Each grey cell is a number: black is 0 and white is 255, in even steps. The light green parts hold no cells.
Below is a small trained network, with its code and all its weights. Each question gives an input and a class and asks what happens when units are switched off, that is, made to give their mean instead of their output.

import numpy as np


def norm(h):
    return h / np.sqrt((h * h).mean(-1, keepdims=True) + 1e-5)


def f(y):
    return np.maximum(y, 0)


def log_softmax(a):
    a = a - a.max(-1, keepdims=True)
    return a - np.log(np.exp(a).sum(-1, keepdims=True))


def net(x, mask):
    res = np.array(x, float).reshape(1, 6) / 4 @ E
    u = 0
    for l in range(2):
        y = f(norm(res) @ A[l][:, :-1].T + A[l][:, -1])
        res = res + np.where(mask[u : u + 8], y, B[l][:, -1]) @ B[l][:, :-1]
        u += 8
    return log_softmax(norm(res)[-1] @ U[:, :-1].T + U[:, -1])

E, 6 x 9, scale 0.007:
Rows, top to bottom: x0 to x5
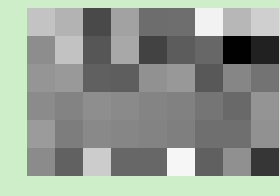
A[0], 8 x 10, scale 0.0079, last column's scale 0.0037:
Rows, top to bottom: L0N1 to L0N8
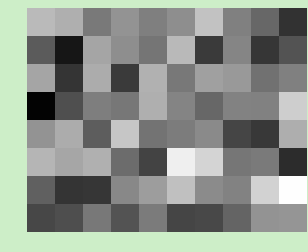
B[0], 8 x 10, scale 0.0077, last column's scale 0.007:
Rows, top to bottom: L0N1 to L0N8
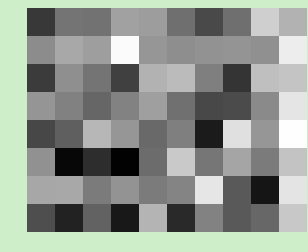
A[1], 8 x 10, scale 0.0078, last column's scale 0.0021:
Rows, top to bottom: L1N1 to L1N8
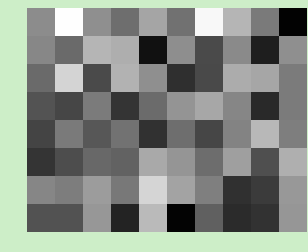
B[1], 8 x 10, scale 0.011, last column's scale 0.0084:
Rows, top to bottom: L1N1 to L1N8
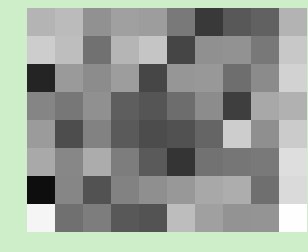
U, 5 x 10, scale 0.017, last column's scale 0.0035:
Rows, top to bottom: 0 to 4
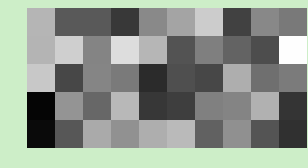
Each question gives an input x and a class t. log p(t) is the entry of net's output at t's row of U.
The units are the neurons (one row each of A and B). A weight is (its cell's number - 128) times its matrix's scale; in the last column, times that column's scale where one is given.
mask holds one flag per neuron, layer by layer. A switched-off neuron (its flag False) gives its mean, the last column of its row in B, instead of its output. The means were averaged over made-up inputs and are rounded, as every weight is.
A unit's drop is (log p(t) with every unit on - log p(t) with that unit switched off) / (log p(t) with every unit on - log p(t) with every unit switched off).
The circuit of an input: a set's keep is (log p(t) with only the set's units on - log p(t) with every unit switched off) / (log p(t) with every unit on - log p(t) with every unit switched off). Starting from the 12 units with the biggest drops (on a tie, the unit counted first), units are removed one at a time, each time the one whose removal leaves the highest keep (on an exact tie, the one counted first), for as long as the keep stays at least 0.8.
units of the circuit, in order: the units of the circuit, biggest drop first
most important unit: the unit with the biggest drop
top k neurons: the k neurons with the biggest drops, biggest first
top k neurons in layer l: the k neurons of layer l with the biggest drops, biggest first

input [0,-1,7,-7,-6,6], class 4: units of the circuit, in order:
L1N8
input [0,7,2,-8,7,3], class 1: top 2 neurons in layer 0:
L0N8, L0N3
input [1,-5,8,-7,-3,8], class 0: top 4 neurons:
L0N6, L0N5, L1N4, L1N3
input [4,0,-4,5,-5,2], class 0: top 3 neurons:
L0N6, L0N5, L1N4
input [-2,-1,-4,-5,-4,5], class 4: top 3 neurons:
L0N2, L0N3, L0N5
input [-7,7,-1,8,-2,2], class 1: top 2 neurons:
L1N2, L0N2
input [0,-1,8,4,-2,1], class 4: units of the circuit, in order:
L0N8, L1N8
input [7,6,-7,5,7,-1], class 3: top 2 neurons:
L1N3, L1N8
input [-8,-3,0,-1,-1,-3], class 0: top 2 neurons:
L0N8, L1N8
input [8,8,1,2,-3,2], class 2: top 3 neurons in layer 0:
L0N6, L0N2, L0N5
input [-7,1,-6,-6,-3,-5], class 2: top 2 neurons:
L1N8, L0N7
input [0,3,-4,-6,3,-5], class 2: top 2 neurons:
L0N2, L1N8
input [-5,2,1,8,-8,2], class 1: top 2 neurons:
L0N2, L1N2
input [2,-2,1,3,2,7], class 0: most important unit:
L0N6
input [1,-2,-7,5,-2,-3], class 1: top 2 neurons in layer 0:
L0N6, L0N8
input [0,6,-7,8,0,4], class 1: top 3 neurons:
L1N2, L0N8, L1N8
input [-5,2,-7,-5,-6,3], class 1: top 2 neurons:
L0N2, L1N2
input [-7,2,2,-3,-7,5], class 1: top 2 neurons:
L0N2, L1N2
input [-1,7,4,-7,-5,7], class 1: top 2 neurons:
L1N2, L0N2
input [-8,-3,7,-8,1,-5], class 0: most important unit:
L1N8
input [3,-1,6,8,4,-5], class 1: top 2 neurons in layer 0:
L0N5, L0N7
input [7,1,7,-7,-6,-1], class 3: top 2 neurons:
L0N1, L1N3
